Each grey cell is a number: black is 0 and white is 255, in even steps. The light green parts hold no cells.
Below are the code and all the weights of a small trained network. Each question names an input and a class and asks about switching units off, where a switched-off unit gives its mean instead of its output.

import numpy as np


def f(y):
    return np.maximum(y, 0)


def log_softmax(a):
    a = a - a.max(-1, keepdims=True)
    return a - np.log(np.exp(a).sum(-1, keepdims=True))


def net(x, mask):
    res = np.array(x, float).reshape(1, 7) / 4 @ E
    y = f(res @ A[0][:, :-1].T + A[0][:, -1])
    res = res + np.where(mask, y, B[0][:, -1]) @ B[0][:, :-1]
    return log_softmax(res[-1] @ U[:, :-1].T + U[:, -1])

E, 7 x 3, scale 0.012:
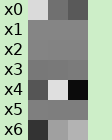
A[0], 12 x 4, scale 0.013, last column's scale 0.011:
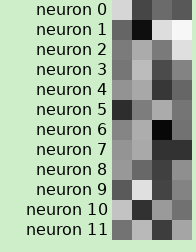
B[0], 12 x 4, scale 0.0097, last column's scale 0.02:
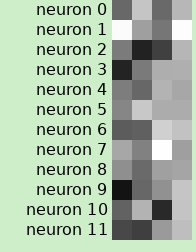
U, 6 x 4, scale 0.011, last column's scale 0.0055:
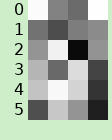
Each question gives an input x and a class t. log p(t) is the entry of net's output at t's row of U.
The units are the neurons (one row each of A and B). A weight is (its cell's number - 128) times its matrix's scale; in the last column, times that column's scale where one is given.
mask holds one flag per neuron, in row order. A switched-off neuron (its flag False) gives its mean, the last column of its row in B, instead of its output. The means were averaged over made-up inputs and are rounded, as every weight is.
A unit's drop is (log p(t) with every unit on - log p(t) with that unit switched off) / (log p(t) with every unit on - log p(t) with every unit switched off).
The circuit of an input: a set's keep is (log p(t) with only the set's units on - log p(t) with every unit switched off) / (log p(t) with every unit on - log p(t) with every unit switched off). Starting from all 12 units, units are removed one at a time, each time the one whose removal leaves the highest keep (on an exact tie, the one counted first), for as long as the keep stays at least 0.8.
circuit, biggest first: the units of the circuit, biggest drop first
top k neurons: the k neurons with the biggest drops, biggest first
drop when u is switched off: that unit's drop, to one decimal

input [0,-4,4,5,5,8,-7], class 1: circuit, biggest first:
(neuron 11)
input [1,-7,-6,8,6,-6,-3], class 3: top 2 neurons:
(neuron 7; neuron 6)
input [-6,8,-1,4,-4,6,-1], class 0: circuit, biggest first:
(neuron 1; neuron 6)
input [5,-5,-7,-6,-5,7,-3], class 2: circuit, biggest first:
(neuron 10; neuron 0)
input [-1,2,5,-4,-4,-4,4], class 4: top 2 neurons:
(neuron 5; neuron 2)
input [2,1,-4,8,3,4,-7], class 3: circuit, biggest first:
(neuron 7; neuron 6)
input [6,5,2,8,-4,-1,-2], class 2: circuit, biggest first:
(neuron 10; neuron 0)
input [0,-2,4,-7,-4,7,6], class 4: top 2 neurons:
(neuron 5; neuron 2)
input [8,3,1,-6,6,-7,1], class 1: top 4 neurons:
(neuron 1; neuron 9; neuron 2; neuron 11)
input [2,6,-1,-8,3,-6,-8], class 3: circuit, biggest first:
(neuron 7; neuron 6)
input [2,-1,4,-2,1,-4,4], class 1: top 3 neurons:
(neuron 1; neuron 10; neuron 0)
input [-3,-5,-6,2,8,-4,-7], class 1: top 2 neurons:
(neuron 9; neuron 1)
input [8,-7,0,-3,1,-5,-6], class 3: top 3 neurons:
(neuron 1; neuron 6; neuron 7)
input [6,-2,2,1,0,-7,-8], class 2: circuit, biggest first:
(neuron 0)
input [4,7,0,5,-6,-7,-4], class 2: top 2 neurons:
(neuron 10; neuron 0)
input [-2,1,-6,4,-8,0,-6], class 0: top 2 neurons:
(neuron 1; neuron 9)
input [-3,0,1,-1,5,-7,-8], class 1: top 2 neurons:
(neuron 1; neuron 9)
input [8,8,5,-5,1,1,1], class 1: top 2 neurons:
(neuron 1; neuron 5)
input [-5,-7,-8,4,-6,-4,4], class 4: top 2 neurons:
(neuron 5; neuron 2)
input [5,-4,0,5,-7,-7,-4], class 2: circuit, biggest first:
(neuron 10)
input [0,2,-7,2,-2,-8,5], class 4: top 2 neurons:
(neuron 5; neuron 11)
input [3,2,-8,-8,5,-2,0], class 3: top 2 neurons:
(neuron 7; neuron 10)
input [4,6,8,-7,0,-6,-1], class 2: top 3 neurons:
(neuron 1; neuron 7; neuron 6)
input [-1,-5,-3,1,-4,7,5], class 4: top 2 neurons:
(neuron 5; neuron 2)
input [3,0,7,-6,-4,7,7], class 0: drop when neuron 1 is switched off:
0.1
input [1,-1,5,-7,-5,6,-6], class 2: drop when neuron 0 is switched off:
0.2
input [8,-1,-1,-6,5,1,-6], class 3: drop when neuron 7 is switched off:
0.2
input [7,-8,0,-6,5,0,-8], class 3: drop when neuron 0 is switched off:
0.0
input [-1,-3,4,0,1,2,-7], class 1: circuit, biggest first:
(neuron 1)
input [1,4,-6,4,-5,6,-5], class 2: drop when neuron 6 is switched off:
0.1
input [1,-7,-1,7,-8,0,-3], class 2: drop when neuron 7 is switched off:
0.1
